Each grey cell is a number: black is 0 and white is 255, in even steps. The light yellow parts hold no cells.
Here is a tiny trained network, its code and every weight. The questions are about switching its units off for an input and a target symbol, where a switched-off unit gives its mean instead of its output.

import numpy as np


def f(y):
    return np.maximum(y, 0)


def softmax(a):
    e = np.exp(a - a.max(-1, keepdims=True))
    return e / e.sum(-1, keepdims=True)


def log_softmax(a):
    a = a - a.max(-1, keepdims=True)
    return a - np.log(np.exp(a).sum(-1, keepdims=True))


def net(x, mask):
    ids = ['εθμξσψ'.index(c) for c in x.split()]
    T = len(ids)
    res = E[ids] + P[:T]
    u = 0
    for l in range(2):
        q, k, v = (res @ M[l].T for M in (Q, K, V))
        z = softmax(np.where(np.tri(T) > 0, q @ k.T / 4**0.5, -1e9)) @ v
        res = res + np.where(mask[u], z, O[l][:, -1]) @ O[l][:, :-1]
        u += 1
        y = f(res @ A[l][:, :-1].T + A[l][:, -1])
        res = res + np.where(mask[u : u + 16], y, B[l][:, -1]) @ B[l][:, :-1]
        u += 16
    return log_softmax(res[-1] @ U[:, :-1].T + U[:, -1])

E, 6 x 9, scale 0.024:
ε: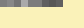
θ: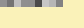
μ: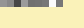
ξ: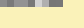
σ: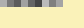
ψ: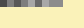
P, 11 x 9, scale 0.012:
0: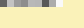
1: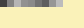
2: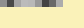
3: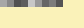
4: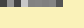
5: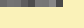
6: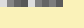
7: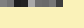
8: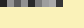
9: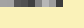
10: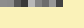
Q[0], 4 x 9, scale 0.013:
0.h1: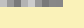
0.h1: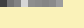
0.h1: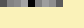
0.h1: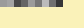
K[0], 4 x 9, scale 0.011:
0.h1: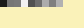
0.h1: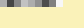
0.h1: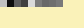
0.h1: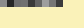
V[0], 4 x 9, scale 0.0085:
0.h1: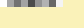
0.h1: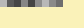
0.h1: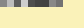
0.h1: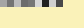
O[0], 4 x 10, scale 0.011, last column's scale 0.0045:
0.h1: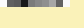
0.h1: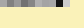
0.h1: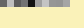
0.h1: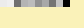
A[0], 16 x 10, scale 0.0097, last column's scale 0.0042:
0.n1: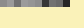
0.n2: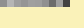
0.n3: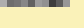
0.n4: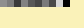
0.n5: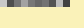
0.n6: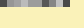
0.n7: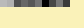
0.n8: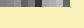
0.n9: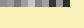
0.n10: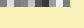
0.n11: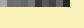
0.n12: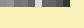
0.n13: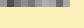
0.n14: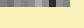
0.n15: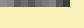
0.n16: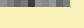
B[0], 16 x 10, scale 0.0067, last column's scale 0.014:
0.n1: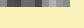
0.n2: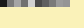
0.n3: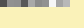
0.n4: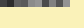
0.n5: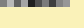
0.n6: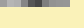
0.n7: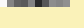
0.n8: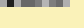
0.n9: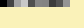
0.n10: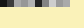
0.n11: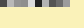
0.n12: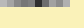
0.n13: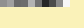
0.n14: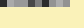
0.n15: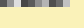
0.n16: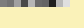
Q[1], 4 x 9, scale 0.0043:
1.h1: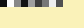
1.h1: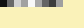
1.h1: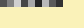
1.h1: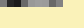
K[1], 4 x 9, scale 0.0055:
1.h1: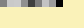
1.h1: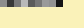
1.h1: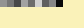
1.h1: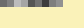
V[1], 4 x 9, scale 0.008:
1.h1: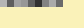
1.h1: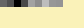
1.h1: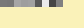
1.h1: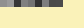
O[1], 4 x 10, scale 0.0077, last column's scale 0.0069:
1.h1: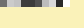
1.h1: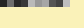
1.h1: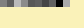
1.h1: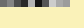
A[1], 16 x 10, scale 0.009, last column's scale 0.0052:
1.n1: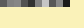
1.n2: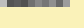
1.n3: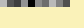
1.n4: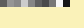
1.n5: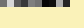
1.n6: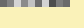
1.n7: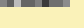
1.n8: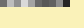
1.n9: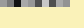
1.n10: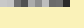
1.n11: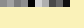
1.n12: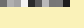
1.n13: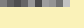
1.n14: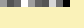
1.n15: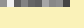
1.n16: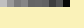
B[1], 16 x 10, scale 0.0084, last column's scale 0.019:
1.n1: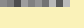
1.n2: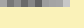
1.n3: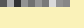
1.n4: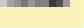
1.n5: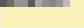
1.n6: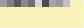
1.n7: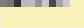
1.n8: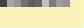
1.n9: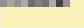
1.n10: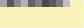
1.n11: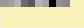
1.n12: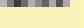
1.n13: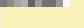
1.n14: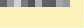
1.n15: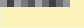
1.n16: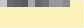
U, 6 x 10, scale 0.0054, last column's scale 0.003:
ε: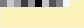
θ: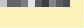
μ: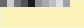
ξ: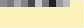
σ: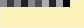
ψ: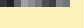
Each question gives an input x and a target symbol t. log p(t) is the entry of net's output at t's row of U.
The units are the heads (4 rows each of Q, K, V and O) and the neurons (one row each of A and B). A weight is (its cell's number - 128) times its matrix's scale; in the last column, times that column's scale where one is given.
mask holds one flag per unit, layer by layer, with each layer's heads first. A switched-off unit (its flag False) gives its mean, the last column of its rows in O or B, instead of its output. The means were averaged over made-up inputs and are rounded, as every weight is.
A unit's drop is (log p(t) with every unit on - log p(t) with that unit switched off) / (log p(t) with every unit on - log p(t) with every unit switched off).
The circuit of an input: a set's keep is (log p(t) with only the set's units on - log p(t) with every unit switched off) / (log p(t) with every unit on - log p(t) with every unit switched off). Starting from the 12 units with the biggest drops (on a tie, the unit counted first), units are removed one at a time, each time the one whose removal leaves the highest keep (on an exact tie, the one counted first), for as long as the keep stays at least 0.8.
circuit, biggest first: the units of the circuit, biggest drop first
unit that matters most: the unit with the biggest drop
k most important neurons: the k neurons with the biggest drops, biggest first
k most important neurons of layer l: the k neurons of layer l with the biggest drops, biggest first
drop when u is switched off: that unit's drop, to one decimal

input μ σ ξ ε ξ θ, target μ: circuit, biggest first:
[0.h1 1.n6]
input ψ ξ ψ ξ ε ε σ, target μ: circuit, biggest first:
[0.h1]
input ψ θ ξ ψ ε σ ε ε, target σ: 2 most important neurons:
[0.n16 1.n5]
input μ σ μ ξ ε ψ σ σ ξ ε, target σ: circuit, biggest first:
[0.n16 0.h1]
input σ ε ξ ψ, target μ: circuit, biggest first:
[0.h1 1.h1]
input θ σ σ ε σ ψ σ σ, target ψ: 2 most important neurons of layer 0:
[0.n16 0.n11]
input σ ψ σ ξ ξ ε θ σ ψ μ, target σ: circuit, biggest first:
[0.n16 0.h1]
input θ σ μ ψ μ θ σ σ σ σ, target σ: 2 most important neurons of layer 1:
[1.n2 1.n7]
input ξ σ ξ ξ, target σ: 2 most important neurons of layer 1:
[1.n2 1.n6]
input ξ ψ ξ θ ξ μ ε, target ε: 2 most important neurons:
[1.n6 0.n9]
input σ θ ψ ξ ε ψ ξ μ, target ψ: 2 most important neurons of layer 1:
[1.n2 1.n8]
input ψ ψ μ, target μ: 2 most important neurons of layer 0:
[0.n6 0.n16]
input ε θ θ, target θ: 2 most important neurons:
[1.n12 0.n10]
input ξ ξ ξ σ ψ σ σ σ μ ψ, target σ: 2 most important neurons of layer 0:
[0.n16 0.n13]
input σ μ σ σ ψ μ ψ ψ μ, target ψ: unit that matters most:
0.n16
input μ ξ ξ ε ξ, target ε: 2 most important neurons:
[0.n9 0.n2]
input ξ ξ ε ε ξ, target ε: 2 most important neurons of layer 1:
[1.n4 1.n6]
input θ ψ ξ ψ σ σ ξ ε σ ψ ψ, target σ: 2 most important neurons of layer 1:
[1.n2 1.n6]
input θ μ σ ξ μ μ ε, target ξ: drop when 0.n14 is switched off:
0.0
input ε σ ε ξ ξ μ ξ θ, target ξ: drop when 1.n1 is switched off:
0.1
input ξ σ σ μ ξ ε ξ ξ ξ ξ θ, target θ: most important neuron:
[1.n5]
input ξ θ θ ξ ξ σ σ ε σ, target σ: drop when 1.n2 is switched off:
0.1
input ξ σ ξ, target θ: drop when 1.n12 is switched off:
-0.1
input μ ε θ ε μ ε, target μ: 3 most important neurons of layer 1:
[1.n3 1.n10 1.n4]
